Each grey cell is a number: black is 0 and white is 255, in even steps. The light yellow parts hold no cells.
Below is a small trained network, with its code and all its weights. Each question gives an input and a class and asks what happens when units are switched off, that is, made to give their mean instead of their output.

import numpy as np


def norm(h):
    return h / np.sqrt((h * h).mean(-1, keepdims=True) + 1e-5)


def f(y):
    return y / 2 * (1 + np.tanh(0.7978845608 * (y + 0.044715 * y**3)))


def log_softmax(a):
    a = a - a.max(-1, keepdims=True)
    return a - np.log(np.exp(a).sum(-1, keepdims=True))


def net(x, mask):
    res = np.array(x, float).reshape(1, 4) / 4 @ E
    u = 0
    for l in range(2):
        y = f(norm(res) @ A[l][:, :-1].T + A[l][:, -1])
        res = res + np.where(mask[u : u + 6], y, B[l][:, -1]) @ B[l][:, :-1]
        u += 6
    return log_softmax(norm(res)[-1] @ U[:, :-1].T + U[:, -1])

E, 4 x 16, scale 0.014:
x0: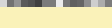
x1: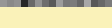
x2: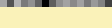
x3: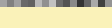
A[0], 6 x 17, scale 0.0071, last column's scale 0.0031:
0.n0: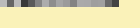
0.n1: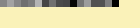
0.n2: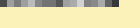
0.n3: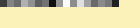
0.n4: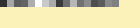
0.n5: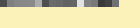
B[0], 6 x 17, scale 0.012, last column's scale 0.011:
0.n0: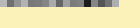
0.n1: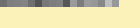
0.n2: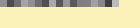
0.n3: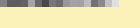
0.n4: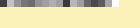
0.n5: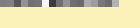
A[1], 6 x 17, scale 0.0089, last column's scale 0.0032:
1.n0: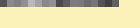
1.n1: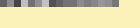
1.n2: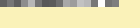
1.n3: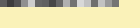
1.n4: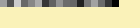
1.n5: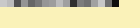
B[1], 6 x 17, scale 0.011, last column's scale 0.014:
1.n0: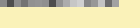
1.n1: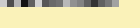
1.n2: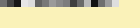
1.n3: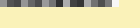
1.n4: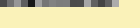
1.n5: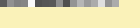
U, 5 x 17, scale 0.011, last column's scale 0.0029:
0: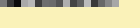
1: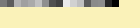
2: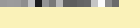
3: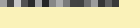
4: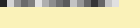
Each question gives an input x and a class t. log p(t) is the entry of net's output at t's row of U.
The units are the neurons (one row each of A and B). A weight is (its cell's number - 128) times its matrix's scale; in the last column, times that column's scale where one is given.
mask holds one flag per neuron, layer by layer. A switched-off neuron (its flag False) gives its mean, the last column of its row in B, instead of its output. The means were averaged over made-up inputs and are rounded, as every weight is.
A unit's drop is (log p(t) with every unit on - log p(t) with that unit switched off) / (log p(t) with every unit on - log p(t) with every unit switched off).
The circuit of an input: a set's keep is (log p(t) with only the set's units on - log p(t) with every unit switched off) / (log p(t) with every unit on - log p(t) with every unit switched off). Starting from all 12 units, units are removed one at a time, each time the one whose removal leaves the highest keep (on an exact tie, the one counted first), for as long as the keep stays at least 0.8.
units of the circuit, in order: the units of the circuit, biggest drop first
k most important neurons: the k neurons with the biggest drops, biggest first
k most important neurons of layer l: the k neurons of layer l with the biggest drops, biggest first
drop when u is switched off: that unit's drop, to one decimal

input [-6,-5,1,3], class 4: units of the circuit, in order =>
[0.n4]
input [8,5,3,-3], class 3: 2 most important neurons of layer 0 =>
[0.n5, 0.n0]
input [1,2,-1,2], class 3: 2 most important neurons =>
[0.n4, 1.n2]
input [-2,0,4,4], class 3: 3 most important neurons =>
[0.n4, 0.n3, 1.n2]
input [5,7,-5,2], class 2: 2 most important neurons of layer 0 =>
[0.n4, 0.n2]
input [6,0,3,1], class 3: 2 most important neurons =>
[1.n4, 0.n5]
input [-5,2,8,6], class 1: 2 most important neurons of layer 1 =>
[1.n0, 1.n3]
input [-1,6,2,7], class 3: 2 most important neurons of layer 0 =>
[0.n4, 0.n3]
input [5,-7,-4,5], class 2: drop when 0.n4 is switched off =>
0.2
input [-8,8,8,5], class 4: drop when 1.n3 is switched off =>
0.1
